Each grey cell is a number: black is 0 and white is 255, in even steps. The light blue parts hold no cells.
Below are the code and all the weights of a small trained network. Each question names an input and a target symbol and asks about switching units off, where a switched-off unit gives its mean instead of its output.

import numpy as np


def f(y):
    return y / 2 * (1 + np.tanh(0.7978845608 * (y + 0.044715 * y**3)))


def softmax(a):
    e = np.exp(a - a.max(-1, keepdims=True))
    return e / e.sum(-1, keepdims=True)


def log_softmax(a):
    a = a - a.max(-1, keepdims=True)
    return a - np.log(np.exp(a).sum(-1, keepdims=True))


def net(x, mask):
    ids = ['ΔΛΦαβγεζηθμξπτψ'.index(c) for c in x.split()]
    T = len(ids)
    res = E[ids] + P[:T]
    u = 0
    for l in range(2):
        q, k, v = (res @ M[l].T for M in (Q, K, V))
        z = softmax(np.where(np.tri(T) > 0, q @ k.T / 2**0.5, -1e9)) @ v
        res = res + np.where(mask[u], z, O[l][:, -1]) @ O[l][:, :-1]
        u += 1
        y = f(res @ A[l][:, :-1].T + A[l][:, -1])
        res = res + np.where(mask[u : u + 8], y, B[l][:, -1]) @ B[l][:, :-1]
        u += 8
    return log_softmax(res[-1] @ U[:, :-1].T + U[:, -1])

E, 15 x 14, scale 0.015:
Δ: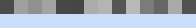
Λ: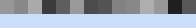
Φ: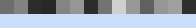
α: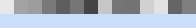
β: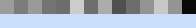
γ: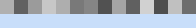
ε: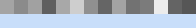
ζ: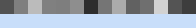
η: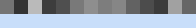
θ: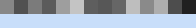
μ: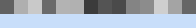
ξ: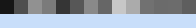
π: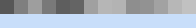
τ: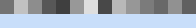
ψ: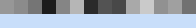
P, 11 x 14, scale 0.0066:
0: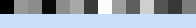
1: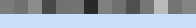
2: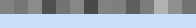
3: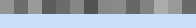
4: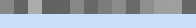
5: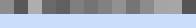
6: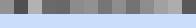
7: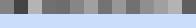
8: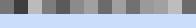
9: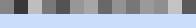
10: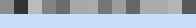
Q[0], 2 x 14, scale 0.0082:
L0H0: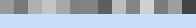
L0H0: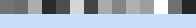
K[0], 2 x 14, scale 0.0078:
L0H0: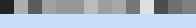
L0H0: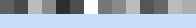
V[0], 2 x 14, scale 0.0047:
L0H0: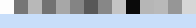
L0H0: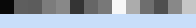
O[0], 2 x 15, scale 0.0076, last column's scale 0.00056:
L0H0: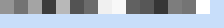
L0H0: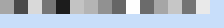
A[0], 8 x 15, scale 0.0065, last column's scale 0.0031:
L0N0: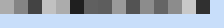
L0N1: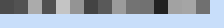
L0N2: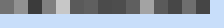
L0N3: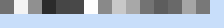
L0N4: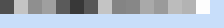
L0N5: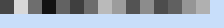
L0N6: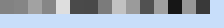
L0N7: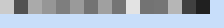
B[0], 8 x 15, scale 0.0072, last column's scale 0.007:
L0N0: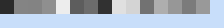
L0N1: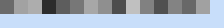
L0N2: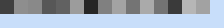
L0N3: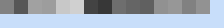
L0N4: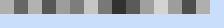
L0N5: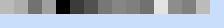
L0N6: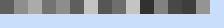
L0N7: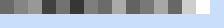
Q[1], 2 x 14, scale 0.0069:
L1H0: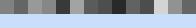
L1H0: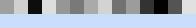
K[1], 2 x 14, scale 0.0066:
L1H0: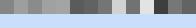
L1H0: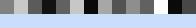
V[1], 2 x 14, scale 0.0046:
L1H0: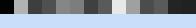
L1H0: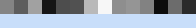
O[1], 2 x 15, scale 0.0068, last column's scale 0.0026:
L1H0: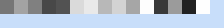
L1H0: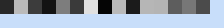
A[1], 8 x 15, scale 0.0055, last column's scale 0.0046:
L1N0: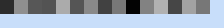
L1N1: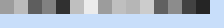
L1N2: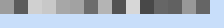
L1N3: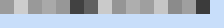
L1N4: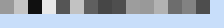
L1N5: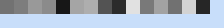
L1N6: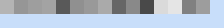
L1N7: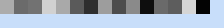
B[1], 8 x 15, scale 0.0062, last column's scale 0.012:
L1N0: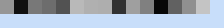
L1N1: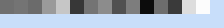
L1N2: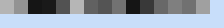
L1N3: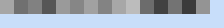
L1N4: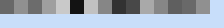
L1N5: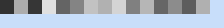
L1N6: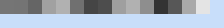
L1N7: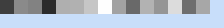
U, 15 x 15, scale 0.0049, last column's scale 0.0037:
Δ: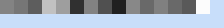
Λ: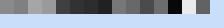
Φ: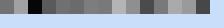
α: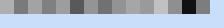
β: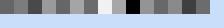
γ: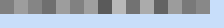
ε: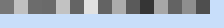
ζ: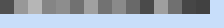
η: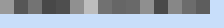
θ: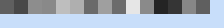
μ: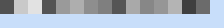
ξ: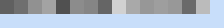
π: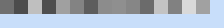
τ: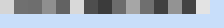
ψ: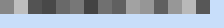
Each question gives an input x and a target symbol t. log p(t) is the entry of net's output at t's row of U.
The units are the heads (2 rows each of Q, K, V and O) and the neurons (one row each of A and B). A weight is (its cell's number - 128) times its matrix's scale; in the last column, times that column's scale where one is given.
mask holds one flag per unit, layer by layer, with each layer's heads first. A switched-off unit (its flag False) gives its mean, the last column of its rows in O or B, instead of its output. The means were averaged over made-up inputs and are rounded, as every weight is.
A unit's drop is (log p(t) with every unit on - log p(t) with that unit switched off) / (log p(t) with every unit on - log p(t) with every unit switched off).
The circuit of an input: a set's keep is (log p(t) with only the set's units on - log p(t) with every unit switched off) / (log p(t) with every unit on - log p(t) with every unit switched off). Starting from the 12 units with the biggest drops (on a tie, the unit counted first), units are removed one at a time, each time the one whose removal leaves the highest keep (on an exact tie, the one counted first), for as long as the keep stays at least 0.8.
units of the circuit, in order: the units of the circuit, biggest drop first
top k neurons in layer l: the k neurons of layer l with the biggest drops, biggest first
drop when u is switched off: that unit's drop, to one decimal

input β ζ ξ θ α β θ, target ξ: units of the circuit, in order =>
(L0H0; L1N5; L0N7)
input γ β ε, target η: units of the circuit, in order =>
(L1H0; L1N0; L0N1; L0H0)
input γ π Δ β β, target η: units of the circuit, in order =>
(L1H0; L1N0; L0H0; L0N1)
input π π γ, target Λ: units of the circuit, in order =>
(L1H0)
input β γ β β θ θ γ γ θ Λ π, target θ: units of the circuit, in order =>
(L0N0; L1H0; L0H0)
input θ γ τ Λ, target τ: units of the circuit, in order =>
(L1H0; L0H0; L0N0; L1N2)
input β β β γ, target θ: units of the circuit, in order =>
(L0H0; L0N0; L1H0)
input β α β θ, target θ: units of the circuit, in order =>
(L0H0; L0N2; L1H0; L0N5)
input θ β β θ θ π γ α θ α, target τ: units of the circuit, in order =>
(L1H0; L0H0; L0N0; L1N2)
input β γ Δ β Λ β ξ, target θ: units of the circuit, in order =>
(L1H0; L0H0; L0N0; L1N1)
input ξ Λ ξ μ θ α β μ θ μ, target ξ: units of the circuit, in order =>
(L0H0; L1N5)
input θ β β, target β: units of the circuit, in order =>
(L0H0; L1H0)
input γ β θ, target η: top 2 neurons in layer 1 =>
(L1N0; L1N1)
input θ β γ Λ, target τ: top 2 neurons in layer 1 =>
(L1N1; L1N2)
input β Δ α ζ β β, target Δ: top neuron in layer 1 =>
(L1N4)
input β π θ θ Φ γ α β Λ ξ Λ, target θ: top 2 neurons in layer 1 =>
(L1N1; L1N5)
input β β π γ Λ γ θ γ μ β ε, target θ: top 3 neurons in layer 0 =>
(L0N0; L0N2; L0N4)
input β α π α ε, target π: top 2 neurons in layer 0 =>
(L0N4; L0N3)
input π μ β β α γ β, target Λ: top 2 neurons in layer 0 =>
(L0N7; L0N0)
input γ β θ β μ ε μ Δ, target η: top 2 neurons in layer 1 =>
(L1N0; L1N1)
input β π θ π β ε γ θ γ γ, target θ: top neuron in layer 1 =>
(L1N0)
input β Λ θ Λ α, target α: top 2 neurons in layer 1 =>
(L1N1; L1N3)
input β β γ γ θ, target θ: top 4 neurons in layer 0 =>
(L0N0; L0N2; L0N1; L0N4)
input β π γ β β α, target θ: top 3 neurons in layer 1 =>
(L1N1; L1N6; L1N3)
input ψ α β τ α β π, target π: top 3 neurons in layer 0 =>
(L0N3; L0N4; L0N6)
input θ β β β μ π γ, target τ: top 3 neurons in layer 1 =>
(L1N1; L1N2; L1N5)
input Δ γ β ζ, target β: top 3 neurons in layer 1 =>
(L1N7; L1N2; L1N5)
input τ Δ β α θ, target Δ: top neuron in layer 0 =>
(L0N5)
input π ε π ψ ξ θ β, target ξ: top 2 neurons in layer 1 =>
(L1N5; L1N1)
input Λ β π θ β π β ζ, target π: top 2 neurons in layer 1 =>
(L1N7; L1N5)
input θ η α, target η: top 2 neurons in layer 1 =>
(L1N0; L1N1)
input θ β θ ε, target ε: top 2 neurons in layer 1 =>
(L1N1; L1N0)
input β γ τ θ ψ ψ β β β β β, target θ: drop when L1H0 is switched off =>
1.3
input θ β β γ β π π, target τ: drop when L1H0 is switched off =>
0.6
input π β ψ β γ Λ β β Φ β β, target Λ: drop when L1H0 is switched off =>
0.7
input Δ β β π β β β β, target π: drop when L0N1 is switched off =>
0.0
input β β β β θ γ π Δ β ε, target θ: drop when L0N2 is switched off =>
0.2
